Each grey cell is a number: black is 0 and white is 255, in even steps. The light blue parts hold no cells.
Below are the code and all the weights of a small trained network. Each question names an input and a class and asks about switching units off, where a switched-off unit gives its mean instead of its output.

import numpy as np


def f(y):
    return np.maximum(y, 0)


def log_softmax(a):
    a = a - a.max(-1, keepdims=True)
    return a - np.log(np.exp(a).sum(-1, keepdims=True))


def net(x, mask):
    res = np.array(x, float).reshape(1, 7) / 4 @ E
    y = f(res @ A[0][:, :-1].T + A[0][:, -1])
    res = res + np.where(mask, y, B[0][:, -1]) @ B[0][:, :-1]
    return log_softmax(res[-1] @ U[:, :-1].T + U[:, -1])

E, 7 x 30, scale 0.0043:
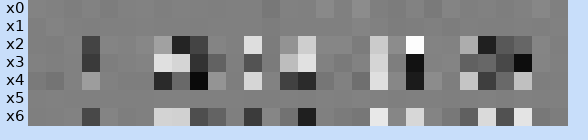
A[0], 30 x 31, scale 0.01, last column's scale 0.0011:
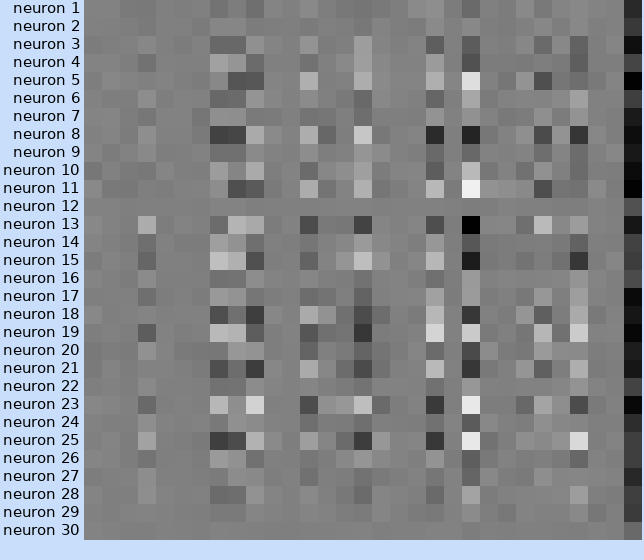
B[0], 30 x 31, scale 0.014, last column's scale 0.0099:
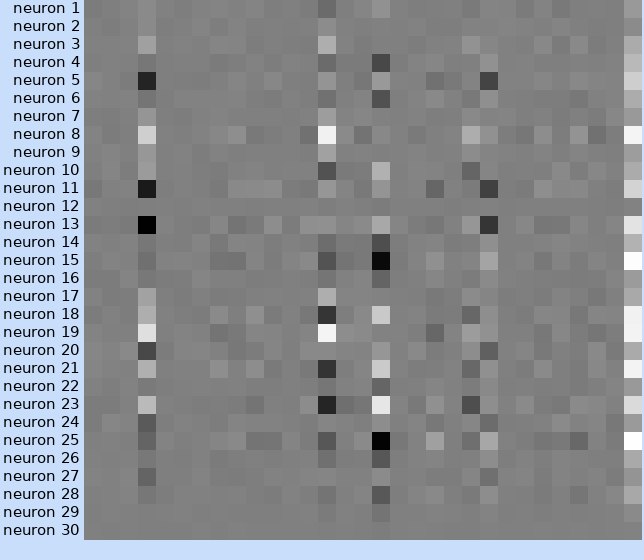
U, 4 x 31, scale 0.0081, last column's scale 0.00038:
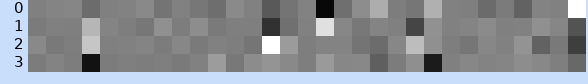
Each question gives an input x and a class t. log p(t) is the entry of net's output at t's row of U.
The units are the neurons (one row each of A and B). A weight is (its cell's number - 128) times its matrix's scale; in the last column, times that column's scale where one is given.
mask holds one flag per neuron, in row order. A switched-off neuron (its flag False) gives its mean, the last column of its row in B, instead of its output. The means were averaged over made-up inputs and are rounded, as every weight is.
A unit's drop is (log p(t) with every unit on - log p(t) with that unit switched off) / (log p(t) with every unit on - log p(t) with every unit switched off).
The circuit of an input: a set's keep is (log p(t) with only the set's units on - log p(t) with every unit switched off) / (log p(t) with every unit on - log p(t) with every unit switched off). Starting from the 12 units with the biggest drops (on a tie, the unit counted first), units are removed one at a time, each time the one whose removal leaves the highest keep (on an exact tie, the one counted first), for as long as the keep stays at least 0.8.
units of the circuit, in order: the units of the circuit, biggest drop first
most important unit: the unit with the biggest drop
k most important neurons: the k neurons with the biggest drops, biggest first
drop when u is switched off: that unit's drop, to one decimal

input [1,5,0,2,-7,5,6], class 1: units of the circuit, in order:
(neuron 23)
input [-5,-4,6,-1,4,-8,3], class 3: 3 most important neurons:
(neuron 11; neuron 5; neuron 23)
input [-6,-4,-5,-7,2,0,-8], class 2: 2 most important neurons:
(neuron 8; neuron 15)
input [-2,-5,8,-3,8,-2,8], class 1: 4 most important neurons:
(neuron 21; neuron 18; neuron 8; neuron 13)
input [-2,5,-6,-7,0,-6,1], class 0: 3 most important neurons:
(neuron 25; neuron 11; neuron 5)
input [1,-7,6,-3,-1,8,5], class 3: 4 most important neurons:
(neuron 11; neuron 8; neuron 5; neuron 3)
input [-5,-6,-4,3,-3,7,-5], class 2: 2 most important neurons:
(neuron 8; neuron 25)
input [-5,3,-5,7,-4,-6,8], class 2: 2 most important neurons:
(neuron 19; neuron 25)
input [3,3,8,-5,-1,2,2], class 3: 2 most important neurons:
(neuron 11; neuron 5)
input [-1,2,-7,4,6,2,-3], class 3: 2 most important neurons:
(neuron 13; neuron 23)
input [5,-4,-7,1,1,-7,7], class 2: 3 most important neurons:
(neuron 19; neuron 11; neuron 5)
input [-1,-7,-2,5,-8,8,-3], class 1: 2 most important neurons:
(neuron 23; neuron 25)
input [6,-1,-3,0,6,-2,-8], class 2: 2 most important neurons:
(neuron 8; neuron 23)
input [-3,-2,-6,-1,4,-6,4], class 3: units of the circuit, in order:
(neuron 13)
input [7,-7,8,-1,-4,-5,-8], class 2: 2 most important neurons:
(neuron 8; neuron 13)
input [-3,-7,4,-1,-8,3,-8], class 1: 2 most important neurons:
(neuron 23; neuron 19)
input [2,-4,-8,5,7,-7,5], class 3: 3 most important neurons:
(neuron 13; neuron 23; neuron 20)
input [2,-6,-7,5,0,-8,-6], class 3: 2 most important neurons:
(neuron 13; neuron 19)
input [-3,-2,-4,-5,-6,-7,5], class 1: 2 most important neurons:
(neuron 23; neuron 15)
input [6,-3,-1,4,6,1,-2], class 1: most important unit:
neuron 25
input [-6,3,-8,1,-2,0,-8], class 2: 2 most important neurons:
(neuron 8; neuron 11)
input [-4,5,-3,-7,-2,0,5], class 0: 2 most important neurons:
(neuron 25; neuron 8)
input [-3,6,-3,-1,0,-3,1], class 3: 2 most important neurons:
(neuron 8; neuron 15)
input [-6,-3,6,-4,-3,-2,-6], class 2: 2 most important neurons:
(neuron 8; neuron 13)
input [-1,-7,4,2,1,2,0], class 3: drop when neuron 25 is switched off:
0.2
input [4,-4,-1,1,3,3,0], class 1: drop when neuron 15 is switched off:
0.1
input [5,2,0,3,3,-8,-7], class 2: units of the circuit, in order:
(neuron 8)
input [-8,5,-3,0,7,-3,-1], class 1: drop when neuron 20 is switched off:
0.0
